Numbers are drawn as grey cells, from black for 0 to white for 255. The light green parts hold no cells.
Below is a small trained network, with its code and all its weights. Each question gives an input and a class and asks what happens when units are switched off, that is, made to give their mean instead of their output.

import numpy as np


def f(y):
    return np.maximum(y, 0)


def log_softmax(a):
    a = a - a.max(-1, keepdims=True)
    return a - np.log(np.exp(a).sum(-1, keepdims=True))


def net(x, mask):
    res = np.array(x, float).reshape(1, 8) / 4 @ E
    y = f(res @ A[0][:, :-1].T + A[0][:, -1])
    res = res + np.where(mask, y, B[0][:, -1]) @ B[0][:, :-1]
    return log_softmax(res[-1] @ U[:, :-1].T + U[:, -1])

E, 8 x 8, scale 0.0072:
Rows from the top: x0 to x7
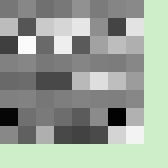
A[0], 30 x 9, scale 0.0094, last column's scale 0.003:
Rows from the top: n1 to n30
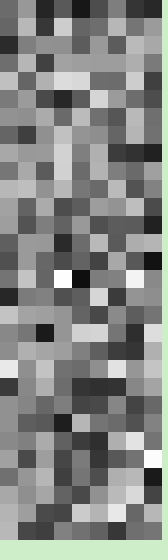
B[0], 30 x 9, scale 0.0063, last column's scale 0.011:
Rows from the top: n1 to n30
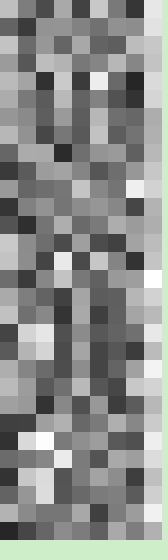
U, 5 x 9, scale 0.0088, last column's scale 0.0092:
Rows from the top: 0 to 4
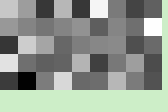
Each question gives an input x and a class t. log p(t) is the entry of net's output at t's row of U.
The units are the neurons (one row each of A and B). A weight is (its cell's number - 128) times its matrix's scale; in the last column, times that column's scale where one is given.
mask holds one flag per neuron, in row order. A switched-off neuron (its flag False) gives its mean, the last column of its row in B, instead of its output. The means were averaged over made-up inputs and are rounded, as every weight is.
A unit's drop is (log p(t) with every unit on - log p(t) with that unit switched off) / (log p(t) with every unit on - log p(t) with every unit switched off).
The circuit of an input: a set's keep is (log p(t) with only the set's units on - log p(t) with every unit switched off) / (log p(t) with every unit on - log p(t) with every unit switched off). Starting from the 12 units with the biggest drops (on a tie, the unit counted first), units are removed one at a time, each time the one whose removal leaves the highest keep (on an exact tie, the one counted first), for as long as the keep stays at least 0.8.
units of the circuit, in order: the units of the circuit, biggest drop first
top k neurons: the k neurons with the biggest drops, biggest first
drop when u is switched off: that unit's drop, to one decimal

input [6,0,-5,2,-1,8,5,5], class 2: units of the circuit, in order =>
n25
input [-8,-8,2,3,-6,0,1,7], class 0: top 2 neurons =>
n1, n15
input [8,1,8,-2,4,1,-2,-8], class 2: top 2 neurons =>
n19, n9
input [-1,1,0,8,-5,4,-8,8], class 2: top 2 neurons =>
n25, n27
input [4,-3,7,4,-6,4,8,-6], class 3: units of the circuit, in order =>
n22, n3
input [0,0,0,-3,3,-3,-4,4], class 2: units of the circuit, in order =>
n22, n28, n16
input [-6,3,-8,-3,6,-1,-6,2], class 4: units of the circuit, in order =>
n24, n13
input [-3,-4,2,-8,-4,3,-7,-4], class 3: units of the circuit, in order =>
n11, n18
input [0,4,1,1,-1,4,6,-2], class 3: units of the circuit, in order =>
n3, n17, n25
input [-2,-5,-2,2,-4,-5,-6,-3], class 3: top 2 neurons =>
n18, n5
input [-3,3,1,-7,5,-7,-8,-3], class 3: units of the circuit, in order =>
n29, n21
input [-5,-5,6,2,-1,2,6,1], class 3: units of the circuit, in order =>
n22, n3
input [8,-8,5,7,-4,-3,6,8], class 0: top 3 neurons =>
n1, n15, n19
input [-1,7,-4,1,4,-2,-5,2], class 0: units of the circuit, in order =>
n5
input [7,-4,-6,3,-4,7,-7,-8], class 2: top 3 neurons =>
n19, n20, n9
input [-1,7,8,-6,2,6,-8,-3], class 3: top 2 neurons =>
n11, n21
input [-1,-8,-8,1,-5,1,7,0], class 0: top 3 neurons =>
n1, n15, n23
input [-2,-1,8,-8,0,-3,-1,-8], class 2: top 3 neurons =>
n19, n9, n20
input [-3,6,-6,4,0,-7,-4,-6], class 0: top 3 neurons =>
n5, n25, n7
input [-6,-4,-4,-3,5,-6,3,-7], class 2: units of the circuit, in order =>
n19
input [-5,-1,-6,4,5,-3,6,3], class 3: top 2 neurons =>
n14, n17
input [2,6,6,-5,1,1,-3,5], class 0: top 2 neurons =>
n5, n8
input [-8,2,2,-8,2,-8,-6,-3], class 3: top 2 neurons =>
n25, n11
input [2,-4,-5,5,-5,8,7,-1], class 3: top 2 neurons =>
n22, n17
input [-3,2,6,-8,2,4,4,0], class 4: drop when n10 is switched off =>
0.1
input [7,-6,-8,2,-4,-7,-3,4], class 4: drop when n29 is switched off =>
0.0
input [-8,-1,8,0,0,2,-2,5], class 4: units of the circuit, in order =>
n16
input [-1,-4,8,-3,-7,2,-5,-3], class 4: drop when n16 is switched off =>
0.3
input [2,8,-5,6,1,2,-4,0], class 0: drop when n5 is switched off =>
0.5
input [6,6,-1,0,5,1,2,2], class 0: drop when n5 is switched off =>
0.2
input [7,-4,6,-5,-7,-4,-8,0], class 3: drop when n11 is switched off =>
0.3
